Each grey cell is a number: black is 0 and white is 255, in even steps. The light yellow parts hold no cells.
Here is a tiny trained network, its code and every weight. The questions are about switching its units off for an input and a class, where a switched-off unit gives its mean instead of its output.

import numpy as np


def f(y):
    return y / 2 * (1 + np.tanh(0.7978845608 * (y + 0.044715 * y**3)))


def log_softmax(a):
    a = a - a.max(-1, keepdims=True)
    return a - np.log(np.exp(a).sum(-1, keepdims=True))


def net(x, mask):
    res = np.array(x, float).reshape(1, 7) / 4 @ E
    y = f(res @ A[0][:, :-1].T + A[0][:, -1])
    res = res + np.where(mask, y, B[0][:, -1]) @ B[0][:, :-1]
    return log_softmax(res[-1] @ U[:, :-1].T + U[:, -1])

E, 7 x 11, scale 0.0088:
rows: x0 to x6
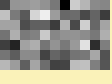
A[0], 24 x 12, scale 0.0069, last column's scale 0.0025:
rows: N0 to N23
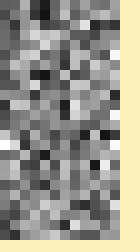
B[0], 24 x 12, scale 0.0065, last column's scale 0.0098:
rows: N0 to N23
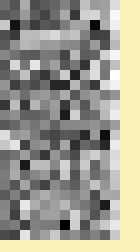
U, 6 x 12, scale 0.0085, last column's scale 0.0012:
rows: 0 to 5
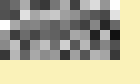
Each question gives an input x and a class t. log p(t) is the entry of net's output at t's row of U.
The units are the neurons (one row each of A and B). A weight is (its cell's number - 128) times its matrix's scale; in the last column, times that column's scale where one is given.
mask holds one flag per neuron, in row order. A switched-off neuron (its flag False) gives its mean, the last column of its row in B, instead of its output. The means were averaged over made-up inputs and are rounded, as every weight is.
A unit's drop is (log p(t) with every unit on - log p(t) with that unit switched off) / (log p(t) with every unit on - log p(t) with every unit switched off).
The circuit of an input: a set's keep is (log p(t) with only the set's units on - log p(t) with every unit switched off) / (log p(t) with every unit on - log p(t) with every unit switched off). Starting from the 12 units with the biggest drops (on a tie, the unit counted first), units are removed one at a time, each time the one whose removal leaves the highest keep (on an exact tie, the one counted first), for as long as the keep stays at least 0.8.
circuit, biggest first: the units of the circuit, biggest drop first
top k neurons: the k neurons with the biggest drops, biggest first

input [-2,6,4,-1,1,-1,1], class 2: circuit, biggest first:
[N13, N14]
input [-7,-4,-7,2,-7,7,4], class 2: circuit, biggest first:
[N13]
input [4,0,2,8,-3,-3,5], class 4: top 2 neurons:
[N16, N14]
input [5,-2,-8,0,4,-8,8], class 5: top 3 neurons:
[N10, N6, N22]
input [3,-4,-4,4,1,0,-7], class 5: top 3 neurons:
[N10, N6, N2]
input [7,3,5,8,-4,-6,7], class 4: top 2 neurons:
[N16, N14]
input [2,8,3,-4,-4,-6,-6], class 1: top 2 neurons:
[N3, N20]
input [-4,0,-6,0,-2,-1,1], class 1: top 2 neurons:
[N14, N20]
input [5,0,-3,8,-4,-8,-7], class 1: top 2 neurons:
[N20, N3]
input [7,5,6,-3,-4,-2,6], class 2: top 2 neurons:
[N14, N13]
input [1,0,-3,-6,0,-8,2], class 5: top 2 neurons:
[N2, N20]
